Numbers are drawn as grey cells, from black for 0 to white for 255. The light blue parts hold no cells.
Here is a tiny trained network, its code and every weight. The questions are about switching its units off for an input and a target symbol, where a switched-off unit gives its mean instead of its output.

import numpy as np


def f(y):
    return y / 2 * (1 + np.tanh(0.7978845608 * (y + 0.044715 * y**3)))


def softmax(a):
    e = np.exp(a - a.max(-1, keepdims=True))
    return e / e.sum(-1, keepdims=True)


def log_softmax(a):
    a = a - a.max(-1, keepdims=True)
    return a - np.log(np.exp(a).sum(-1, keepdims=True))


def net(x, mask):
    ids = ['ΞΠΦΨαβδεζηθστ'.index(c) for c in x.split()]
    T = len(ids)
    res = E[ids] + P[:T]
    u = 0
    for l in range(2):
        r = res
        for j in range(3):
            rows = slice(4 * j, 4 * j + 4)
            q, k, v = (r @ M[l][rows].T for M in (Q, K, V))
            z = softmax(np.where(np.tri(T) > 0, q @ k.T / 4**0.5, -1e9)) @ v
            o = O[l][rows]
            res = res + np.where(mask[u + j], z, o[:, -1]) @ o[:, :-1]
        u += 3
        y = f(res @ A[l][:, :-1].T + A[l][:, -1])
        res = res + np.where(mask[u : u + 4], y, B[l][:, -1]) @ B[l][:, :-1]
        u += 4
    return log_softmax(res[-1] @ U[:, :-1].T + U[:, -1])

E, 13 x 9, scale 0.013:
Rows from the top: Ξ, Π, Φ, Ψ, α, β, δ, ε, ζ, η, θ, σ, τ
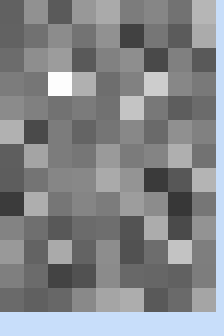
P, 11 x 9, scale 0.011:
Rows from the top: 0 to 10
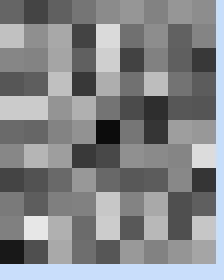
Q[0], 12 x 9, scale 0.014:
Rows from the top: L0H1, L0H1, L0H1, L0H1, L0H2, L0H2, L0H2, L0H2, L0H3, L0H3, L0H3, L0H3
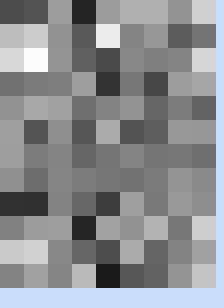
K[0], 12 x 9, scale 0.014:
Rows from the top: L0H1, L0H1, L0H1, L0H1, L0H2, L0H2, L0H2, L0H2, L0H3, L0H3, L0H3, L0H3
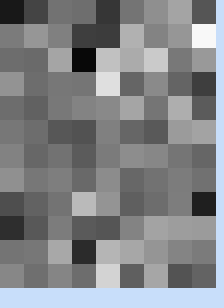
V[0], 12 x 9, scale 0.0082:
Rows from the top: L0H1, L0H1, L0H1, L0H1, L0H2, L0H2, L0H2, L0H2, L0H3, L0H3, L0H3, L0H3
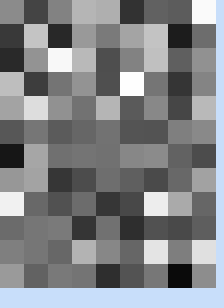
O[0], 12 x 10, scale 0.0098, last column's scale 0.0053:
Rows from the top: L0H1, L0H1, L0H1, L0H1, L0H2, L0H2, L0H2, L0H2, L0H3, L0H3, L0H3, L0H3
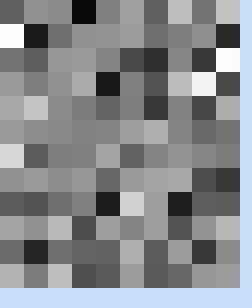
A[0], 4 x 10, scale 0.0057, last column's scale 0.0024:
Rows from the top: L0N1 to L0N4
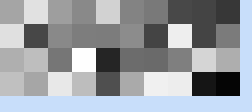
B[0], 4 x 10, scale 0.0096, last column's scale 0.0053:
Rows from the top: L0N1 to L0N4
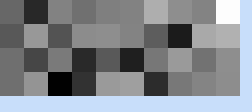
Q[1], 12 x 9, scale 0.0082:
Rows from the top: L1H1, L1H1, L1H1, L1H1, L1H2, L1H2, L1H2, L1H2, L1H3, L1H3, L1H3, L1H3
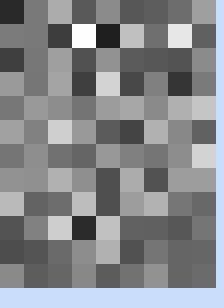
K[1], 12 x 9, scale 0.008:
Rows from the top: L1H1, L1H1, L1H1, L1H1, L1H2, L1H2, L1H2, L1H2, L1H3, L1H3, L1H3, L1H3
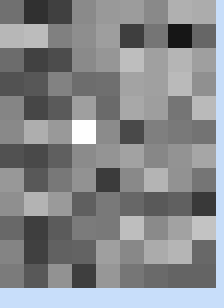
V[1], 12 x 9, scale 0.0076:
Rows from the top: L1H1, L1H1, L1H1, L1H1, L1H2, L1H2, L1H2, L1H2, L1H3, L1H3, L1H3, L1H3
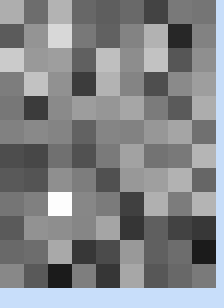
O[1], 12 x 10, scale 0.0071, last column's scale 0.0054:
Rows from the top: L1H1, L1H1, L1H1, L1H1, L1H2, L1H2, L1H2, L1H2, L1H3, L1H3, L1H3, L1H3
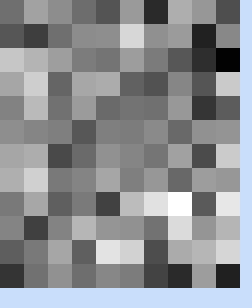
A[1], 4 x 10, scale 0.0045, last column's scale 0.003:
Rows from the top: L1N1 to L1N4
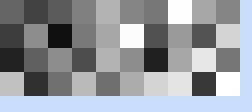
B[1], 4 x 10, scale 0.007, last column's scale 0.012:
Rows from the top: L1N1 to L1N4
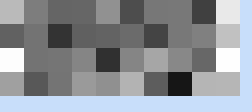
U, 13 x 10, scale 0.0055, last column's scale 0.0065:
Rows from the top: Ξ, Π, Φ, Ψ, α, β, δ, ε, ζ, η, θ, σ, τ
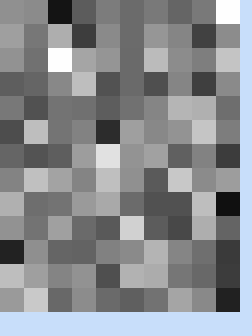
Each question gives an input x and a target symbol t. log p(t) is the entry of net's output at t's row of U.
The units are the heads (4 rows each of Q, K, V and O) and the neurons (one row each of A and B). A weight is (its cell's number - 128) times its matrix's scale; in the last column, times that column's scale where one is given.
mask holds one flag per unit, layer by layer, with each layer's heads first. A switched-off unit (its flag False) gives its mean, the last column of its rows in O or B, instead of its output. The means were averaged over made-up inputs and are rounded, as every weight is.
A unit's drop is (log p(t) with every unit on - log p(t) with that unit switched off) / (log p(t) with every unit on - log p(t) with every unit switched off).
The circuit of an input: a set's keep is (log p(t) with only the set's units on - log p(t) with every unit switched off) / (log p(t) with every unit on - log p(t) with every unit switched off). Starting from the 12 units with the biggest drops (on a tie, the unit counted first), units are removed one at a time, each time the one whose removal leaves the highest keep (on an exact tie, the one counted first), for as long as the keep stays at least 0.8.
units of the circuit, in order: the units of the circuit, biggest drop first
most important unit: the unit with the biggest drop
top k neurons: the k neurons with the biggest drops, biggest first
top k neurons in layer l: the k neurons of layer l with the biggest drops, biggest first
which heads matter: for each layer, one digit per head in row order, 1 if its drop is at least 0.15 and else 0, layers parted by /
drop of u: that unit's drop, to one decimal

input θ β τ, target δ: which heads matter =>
101 / 101
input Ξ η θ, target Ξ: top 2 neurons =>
(L0N2, L0N4)
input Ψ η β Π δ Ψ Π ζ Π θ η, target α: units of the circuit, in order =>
(L0H3, L1H1)
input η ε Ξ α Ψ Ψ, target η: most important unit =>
L1H3
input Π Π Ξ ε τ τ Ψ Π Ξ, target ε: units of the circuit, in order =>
(L1H1, L0H1, L0H3)
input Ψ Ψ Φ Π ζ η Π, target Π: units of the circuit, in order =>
(L0H3, L0H1)
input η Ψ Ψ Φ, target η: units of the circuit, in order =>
(L0H3, L1H3)
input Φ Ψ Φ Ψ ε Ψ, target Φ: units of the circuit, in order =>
(L0H3, L1H2)
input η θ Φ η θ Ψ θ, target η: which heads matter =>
101 / 001
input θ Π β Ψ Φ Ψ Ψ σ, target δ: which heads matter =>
101 / 100
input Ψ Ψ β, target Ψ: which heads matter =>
100 / 000
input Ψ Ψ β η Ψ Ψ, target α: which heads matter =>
101 / 101
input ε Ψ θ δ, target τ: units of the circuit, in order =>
(L0H3, L1H1, L1H3)
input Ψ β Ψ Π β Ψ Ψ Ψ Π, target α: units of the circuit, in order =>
(L1H1, L0H3, L0H1)
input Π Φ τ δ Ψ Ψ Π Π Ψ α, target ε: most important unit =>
L1H1
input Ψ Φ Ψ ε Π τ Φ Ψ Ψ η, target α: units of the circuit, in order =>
(L0H3, L1H1, L0H1, L1H3)
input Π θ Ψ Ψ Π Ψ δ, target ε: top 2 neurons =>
(L0N1, L1N3)
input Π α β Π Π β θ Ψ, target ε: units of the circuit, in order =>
(L1H1, L0H3, L1N3, L0H1)
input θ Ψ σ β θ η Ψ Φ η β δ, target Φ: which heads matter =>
001 / 000
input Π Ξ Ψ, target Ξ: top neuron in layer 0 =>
(L0N4)
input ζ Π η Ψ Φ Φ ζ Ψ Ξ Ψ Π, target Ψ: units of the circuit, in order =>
(L0H1, L1H3, L0N2, L0H3)
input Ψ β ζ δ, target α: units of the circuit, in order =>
(L1H1, L0H1, L0H3)
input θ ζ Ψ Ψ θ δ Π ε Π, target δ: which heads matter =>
100 / 100
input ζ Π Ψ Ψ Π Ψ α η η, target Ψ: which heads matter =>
100 / 001
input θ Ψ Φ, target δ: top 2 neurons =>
(L1N4, L1N3)
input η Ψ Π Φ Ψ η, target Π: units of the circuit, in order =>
(L0H1, L0H3)
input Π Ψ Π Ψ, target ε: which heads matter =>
100 / 100
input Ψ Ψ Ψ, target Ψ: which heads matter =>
101 / 000
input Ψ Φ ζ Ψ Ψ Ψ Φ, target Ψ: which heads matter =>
100 / 000
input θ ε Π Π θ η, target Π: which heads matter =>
101 / 000
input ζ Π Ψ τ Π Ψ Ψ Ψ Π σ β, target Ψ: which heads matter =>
100 / 001
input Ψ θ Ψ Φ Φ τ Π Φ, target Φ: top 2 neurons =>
(L1N2, L0N4)
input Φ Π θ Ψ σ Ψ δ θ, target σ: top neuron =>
(L1N4)
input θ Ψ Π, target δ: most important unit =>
L1H1
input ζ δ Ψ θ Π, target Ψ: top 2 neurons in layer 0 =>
(L0N2, L0N1)
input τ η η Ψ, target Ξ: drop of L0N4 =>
0.3
